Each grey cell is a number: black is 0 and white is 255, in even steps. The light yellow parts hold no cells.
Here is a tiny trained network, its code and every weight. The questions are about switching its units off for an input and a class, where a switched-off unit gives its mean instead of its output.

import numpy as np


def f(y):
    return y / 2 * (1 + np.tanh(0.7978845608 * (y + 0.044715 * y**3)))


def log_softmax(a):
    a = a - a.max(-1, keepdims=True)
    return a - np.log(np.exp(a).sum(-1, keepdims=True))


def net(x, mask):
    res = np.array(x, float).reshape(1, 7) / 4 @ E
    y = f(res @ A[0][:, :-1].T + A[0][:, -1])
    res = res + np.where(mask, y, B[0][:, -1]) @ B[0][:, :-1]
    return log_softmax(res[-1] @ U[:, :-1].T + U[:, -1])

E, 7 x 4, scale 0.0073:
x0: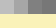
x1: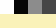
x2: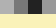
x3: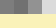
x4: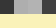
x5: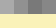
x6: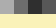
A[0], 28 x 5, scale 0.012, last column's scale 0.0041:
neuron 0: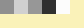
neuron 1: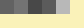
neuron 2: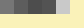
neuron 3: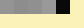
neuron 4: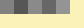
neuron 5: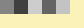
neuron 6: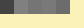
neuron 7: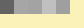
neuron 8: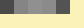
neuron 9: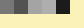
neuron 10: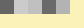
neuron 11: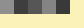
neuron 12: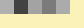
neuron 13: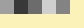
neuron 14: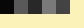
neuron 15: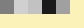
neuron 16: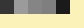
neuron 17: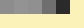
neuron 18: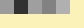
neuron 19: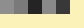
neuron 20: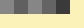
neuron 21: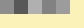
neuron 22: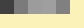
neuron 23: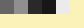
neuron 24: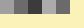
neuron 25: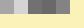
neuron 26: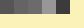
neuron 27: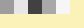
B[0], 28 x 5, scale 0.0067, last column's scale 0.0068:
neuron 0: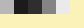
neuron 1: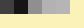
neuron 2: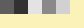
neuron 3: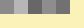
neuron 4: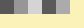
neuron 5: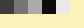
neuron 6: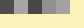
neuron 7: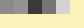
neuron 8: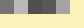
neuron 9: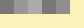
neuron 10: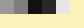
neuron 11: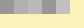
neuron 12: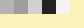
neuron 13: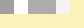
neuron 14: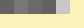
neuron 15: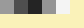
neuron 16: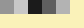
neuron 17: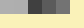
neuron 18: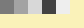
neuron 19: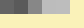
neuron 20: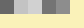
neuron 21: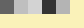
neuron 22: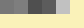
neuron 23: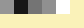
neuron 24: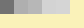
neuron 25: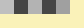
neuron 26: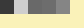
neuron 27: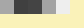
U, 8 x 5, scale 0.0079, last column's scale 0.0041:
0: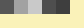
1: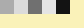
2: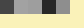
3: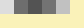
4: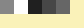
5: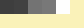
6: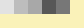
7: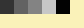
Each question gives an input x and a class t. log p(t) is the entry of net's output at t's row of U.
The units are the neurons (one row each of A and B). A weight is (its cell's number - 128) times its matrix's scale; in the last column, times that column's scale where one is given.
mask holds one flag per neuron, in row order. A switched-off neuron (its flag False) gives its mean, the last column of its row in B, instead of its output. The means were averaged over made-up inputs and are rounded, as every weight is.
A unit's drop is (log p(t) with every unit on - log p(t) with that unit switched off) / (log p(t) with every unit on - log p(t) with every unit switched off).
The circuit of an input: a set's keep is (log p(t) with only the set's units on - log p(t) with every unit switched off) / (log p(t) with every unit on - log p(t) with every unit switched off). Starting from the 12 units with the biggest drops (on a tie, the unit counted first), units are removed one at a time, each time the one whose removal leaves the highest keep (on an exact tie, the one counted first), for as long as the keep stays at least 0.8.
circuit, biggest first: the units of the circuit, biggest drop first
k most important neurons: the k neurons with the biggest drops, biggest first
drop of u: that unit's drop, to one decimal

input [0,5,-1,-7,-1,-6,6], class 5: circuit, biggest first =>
(neuron 1; neuron 2)
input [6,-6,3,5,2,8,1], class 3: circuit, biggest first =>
(neuron 27; neuron 25)
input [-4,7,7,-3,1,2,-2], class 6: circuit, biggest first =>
(neuron 12; neuron 11)
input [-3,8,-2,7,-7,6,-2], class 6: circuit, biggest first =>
(neuron 13; neuron 12)
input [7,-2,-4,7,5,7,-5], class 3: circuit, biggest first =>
(neuron 0; neuron 15; neuron 18)
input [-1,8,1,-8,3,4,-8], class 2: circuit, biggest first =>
(neuron 5)
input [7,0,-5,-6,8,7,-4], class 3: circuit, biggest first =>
(neuron 0; neuron 15)
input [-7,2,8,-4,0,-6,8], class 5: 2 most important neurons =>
(neuron 23; neuron 14)
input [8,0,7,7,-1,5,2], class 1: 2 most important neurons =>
(neuron 24; neuron 13)
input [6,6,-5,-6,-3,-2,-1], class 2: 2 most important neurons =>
(neuron 5; neuron 13)
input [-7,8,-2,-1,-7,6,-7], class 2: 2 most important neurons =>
(neuron 5; neuron 21)
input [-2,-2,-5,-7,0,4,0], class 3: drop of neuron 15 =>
0.1
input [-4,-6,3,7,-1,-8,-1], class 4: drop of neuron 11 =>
0.0
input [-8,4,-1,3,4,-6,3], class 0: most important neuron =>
(neuron 10)
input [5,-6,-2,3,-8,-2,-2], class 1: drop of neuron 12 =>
0.1
